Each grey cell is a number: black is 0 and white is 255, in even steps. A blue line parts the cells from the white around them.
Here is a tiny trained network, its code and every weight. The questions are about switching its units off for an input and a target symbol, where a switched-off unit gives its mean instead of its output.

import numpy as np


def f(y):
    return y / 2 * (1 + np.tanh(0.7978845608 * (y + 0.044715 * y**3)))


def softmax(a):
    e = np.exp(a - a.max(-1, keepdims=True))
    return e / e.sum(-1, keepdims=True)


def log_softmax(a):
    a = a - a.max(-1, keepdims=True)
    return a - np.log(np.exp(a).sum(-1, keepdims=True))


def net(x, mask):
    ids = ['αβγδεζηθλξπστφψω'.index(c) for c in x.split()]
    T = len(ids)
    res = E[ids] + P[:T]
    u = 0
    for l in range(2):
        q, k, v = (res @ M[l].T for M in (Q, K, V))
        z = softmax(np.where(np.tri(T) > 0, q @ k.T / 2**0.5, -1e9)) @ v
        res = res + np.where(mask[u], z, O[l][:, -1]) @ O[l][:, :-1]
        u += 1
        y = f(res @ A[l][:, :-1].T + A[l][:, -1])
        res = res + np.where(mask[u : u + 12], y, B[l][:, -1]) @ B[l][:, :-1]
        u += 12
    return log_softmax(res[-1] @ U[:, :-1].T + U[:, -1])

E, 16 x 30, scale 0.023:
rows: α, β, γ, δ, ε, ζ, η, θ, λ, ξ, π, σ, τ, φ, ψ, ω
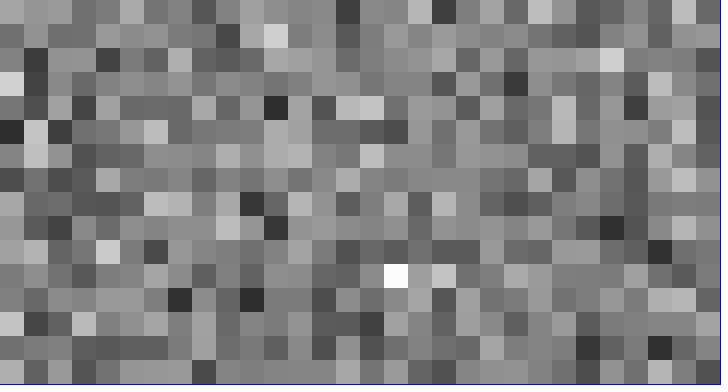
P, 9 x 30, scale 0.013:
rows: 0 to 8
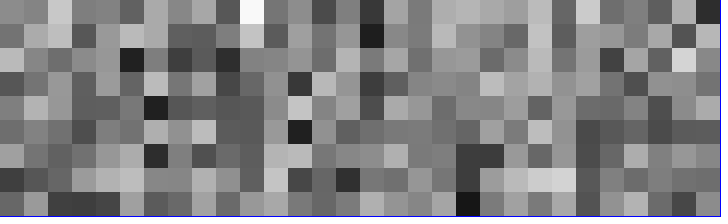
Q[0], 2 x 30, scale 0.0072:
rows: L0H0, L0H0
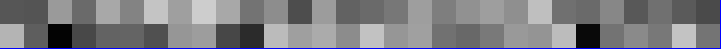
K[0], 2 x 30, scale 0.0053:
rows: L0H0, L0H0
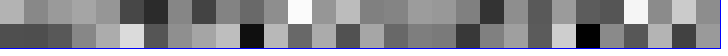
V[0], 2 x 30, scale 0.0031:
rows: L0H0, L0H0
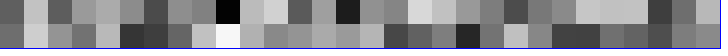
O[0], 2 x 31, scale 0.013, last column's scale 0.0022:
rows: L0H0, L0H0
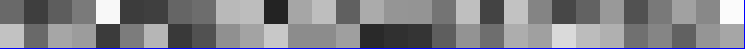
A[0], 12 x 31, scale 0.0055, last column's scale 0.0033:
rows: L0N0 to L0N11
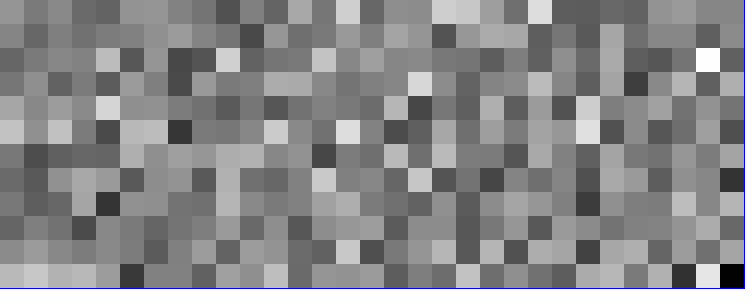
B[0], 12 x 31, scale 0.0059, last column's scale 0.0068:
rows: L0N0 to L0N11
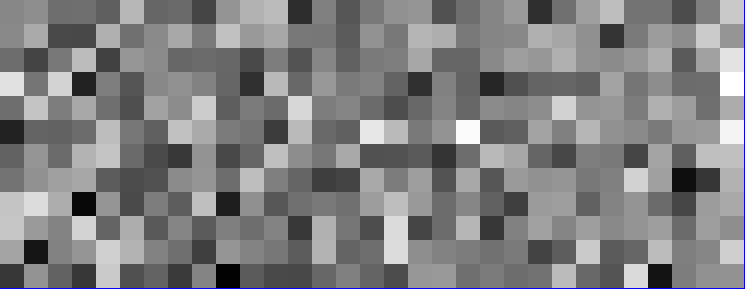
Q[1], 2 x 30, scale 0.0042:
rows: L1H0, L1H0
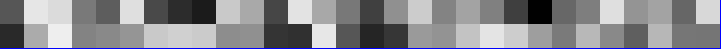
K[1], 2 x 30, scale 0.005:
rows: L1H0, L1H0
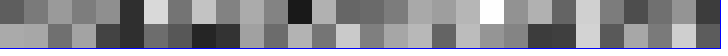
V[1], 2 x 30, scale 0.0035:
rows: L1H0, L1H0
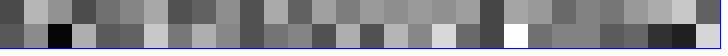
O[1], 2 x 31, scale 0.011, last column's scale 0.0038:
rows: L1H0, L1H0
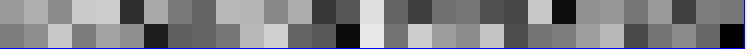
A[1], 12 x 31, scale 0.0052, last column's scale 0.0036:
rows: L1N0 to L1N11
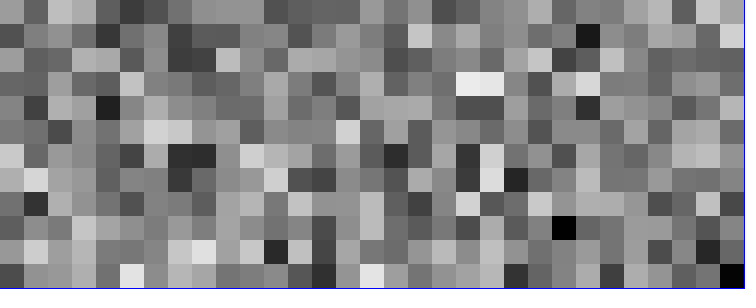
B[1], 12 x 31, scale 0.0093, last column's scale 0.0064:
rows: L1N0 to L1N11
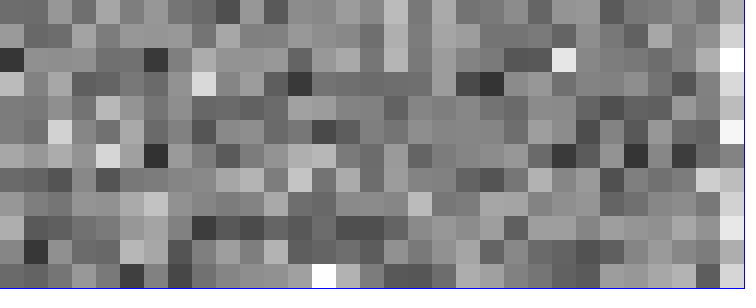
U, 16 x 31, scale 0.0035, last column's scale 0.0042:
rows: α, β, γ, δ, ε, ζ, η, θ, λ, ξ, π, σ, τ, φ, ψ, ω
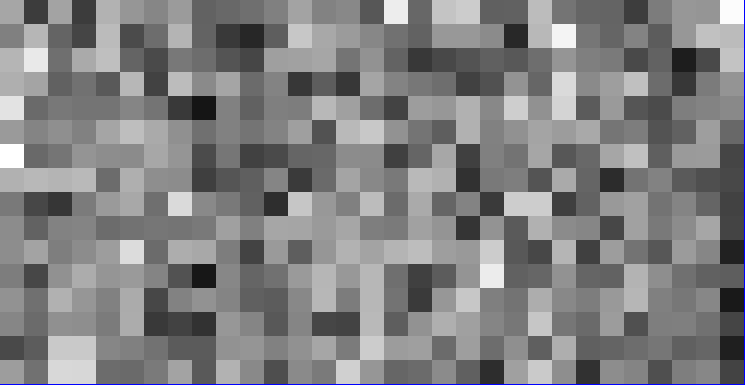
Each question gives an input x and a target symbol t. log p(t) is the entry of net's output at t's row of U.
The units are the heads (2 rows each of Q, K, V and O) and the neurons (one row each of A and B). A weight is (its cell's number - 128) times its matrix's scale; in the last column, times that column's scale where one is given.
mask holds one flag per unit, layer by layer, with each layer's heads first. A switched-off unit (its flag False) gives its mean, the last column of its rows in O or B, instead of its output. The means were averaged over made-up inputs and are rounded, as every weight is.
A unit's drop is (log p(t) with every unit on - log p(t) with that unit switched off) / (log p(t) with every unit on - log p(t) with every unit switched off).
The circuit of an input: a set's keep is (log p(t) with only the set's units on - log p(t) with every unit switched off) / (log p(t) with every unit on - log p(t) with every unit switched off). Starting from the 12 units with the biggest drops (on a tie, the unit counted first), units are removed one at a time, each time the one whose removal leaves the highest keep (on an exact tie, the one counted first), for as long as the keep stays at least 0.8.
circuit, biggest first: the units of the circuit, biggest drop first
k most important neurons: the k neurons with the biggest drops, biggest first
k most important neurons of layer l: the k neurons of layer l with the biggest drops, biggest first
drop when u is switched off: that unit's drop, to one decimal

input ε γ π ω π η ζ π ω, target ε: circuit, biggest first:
[L0H0]
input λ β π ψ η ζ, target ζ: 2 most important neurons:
[L0N5, L1N8]
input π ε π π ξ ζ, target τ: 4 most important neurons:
[L0N5, L1N11, L1N3, L0N10]
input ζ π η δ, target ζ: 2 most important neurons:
[L0N5, L1N8]
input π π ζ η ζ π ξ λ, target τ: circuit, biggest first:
[L0N5, L0H0, L1N11, L1N3]
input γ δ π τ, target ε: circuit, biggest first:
[L0H0, L0N5]
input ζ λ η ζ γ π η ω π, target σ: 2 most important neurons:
[L1N11, L0N5]
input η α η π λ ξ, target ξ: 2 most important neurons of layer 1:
[L1N7, L1N11]
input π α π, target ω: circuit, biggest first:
[L1H0, L1N5, L0N3]
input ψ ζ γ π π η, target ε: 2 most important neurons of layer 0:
[L0N5, L0N11]
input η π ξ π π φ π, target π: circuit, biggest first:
[L0H0, L1H0]
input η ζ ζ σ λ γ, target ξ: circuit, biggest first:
[L0H0, L1N7, L1H0, L1N11]
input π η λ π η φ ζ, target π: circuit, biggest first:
[L1H0, L0H0]
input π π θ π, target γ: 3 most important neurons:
[L1N6, L0N5, L0N7]
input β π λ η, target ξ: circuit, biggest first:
[L0H0, L1N7, L1H0, L0N5]
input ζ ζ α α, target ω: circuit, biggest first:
[L1H0, L1N5, L1N9]
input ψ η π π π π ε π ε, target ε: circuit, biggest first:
[L0H0, L1H0]
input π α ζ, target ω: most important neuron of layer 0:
[L0N3]
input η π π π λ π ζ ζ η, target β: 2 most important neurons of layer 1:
[L1N2, L1N9]
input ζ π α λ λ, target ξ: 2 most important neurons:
[L1N7, L0N3]
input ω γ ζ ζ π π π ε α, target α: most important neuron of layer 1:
[L1N5]
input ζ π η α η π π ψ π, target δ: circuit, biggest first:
[L1H0, L1N3, L0H0]
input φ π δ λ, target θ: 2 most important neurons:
[L1N5, L0N5]
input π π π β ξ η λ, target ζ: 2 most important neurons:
[L0N5, L1N8]
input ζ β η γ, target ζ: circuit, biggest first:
[L0H0, L0N5, L1N8, L1H0]
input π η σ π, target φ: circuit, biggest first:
[L1H0, L0N3]
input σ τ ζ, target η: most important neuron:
[L1N9]
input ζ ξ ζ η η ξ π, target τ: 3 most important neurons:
[L0N5, L1N11, L1N3]
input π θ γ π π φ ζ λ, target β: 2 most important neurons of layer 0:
[L0N3, L0N10]
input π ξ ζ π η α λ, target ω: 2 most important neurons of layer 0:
[L0N3, L0N5]
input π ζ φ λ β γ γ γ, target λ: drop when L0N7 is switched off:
0.1
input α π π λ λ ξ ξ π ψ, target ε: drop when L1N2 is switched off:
0.1
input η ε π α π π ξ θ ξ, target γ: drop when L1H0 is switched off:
0.2
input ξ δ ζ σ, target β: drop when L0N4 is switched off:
0.2
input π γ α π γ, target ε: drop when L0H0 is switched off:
0.6
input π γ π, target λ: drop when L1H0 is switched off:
0.2
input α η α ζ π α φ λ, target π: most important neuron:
[L0N6]
